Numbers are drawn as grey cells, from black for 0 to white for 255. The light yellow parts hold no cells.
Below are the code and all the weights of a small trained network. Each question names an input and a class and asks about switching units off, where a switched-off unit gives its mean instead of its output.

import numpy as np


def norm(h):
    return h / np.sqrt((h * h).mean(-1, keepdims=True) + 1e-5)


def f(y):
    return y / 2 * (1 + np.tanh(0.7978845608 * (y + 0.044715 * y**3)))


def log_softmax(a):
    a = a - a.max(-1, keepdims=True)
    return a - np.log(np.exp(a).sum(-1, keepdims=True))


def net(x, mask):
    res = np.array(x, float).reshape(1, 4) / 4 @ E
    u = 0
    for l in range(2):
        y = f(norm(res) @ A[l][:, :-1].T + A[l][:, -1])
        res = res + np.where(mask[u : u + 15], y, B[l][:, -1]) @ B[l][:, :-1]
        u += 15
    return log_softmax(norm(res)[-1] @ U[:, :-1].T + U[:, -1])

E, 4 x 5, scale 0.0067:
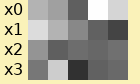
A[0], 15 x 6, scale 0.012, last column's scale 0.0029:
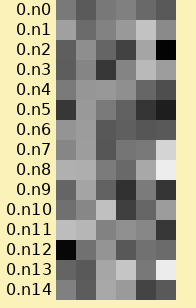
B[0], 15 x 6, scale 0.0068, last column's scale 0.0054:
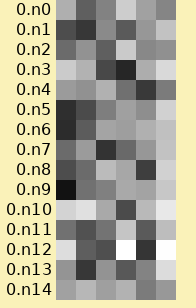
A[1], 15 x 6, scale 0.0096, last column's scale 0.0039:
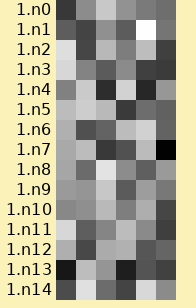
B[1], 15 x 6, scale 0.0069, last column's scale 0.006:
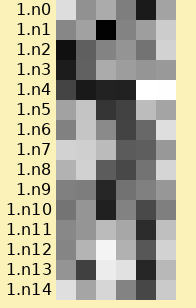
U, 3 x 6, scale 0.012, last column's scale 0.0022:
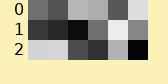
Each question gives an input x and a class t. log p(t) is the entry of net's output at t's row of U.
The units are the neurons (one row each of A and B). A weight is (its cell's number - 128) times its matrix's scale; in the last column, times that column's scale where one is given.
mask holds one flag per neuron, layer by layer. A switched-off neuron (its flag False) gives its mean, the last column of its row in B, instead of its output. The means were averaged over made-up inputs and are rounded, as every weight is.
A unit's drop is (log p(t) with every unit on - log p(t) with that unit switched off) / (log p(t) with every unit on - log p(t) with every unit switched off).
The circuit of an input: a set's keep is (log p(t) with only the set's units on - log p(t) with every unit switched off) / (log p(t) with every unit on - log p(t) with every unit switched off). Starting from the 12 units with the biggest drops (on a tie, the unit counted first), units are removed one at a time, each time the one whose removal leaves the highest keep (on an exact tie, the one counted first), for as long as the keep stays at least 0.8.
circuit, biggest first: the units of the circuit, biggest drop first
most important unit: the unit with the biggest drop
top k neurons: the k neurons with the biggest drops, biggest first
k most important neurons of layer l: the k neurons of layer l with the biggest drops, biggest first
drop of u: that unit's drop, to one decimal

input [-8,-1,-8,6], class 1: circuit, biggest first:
0.n12, 1.n4
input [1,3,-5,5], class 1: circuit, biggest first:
1.n4
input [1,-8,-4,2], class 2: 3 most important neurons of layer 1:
1.n6, 1.n7, 1.n4
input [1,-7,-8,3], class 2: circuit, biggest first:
0.n3, 1.n7
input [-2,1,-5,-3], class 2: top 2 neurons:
0.n10, 1.n5
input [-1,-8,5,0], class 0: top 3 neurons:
0.n12, 1.n11, 0.n7
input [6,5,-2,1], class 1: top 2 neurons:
1.n4, 0.n13
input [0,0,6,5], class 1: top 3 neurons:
0.n10, 0.n7, 1.n12
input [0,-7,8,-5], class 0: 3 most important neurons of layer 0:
0.n12, 0.n7, 0.n9
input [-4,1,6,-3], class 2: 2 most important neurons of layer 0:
0.n10, 0.n11
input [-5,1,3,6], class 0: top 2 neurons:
1.n13, 0.n10
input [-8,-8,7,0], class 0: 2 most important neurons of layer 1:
1.n12, 1.n1
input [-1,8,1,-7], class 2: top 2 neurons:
1.n5, 0.n12
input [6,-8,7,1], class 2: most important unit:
0.n3
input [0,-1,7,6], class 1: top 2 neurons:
0.n10, 0.n9
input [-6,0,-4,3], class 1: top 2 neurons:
0.n12, 1.n4
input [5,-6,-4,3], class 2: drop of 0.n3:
0.1
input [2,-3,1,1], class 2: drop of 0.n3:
0.5
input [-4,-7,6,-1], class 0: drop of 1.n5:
0.0
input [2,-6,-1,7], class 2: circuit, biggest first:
0.n3
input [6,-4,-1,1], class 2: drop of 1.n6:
0.1
